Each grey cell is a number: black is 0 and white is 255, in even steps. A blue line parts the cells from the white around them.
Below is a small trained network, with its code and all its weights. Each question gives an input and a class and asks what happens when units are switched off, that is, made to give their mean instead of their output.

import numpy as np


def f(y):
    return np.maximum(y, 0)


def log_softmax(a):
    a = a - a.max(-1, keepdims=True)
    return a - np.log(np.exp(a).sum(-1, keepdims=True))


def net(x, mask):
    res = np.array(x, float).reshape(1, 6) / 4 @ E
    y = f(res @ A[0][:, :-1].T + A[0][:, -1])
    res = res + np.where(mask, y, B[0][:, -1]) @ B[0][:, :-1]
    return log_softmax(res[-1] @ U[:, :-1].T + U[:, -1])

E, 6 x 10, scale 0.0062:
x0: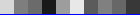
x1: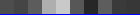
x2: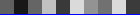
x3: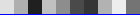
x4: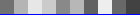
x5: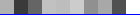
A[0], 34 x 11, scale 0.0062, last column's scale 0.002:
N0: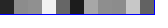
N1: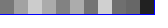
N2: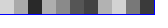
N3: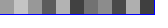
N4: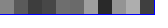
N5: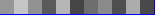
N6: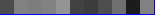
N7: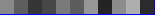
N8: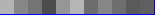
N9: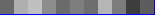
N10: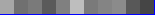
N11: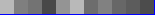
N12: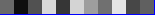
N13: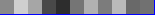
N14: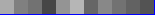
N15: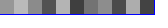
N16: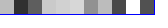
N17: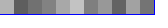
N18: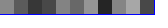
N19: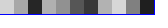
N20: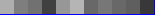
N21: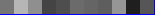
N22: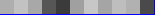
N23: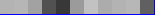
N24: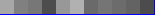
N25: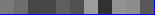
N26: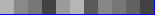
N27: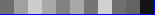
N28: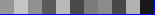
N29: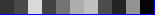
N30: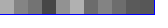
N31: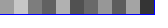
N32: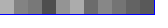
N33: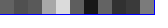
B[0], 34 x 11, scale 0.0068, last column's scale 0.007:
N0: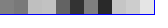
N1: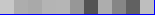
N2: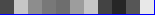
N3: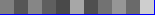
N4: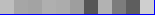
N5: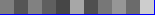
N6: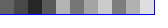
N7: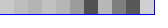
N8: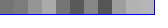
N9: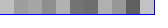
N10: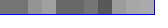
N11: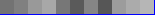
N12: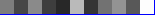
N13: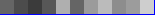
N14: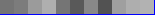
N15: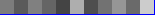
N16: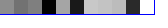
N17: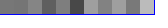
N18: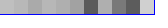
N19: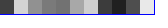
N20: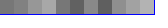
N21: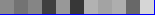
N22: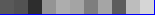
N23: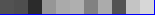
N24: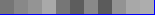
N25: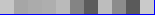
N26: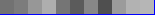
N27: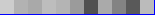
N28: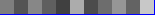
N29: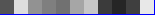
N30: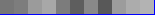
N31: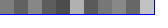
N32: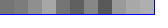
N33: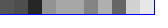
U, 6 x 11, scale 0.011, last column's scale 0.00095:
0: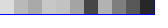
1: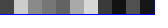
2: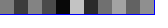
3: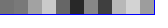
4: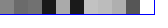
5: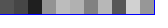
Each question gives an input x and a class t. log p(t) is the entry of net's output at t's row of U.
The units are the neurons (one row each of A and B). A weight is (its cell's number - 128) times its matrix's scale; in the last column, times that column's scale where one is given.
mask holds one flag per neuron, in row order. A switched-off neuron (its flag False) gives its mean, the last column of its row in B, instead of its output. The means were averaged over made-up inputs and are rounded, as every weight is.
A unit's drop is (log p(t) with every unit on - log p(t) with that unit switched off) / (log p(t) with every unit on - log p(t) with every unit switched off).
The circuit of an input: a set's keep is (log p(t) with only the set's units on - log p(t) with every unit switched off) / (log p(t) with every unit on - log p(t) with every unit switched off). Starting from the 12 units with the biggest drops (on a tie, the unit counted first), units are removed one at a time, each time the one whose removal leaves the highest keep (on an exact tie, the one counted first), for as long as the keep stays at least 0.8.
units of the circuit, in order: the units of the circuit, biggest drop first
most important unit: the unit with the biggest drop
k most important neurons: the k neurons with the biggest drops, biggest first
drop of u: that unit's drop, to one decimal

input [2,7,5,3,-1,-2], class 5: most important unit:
N33
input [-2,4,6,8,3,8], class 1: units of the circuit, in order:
N19; N2
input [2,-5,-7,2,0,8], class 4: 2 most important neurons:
N16; N12
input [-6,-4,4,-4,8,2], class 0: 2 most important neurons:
N27; N1
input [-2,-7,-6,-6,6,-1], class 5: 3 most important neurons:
N23; N22; N13
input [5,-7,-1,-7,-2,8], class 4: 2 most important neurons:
N16; N19
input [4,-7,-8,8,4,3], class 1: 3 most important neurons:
N19; N2; N12
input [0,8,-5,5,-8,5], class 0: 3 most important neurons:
N7; N18; N4
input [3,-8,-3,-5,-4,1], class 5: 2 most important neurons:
N23; N22
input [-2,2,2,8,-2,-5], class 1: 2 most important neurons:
N19; N2
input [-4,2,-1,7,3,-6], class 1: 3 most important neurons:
N19; N2; N16
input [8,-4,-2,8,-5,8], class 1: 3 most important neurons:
N19; N2; N0
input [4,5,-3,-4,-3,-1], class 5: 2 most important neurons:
N33; N19
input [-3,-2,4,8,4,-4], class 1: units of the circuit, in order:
N19
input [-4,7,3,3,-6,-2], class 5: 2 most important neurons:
N33; N6
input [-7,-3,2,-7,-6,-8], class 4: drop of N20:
0.1
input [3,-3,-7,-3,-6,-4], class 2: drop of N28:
0.3
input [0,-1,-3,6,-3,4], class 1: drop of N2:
0.2
